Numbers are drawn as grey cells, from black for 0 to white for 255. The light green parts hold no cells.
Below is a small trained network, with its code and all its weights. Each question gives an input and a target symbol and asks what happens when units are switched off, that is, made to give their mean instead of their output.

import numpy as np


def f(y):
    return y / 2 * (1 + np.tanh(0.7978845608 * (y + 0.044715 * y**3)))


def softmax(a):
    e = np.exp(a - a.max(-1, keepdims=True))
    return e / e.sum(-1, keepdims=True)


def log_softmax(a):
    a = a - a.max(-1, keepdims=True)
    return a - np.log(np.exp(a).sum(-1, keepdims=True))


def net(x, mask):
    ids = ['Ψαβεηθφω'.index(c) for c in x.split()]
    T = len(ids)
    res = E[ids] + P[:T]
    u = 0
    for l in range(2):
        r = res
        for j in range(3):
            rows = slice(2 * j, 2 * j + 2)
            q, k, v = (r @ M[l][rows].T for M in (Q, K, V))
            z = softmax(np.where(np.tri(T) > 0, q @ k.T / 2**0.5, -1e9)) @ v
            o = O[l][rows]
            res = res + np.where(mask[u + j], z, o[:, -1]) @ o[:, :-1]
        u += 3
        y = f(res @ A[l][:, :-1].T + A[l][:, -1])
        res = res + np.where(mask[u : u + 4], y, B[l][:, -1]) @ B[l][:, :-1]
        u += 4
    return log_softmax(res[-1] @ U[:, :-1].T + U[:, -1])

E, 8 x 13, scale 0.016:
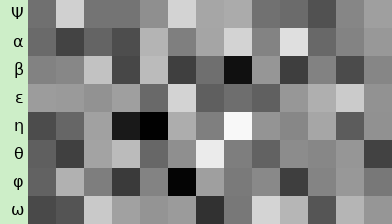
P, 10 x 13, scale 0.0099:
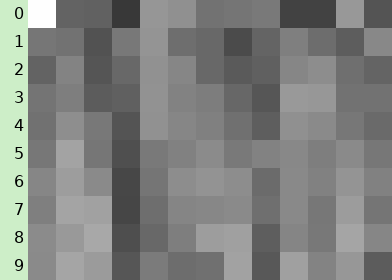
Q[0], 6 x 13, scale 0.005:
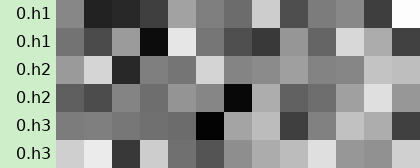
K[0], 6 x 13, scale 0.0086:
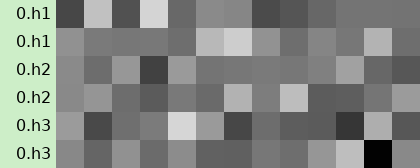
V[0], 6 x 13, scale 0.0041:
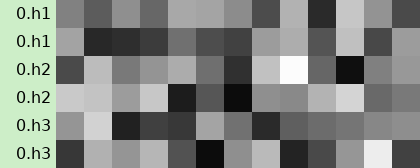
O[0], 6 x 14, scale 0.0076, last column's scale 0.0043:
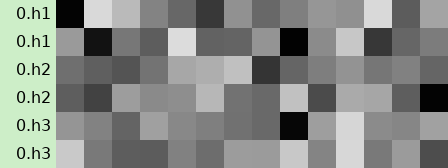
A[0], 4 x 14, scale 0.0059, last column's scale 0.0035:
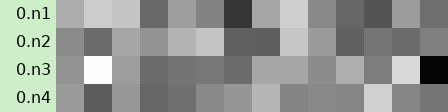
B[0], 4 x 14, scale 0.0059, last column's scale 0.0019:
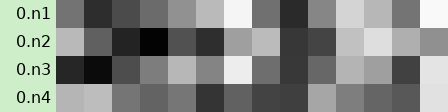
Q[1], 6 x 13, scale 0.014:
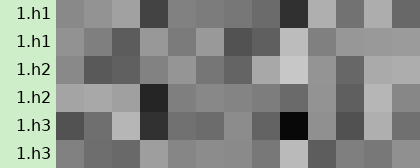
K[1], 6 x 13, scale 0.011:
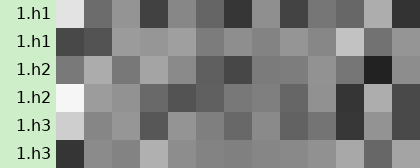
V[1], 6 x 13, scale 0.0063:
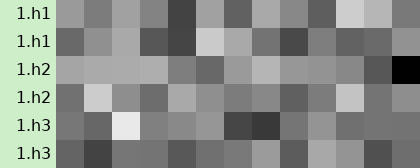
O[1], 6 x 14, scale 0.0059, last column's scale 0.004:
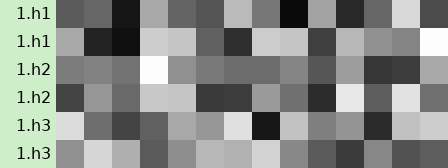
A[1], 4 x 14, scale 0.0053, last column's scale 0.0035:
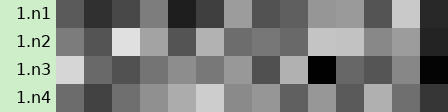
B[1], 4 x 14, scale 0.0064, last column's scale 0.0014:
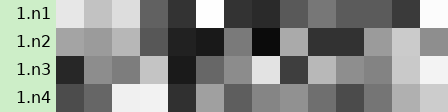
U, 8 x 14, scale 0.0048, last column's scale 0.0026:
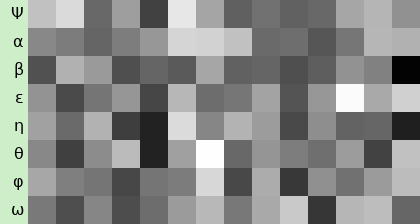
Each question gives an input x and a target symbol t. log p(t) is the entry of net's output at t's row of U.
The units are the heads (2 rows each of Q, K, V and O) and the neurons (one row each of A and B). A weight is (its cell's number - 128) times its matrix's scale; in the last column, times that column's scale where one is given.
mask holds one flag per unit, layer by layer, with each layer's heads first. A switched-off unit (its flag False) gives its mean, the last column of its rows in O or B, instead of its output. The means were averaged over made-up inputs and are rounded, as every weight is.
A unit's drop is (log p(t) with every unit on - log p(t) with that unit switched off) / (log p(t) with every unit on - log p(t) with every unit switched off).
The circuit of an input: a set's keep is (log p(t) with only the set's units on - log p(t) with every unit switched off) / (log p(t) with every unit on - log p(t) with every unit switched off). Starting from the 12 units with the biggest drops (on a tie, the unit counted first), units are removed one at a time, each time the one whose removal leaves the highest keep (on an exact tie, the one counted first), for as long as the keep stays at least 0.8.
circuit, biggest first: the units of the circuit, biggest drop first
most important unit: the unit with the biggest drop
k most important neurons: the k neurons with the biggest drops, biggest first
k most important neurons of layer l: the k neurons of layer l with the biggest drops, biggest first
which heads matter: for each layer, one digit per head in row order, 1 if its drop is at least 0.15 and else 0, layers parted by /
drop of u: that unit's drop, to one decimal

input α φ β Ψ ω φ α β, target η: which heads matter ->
100 / 101
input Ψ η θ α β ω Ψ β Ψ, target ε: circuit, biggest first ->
1.h1, 1.h3, 0.h2
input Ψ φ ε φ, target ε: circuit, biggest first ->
1.h1, 1.h3, 0.h2
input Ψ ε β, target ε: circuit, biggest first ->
1.h3, 1.h1, 0.h2
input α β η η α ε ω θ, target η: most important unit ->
1.h1
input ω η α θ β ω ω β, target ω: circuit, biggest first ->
1.h2, 0.n2, 0.h3, 0.h2
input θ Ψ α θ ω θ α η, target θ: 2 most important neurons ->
0.n3, 0.n1
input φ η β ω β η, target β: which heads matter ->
101 / 101
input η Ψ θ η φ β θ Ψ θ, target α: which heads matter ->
100 / 101
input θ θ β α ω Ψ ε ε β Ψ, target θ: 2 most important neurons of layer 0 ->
0.n3, 0.n1
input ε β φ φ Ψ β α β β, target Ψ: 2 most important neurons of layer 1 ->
1.n1, 1.n3
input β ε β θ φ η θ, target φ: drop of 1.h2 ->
0.0
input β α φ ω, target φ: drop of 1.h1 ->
0.2
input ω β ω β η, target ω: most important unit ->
1.h2
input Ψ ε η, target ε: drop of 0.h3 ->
0.1
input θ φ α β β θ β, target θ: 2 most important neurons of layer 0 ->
0.n1, 0.n3
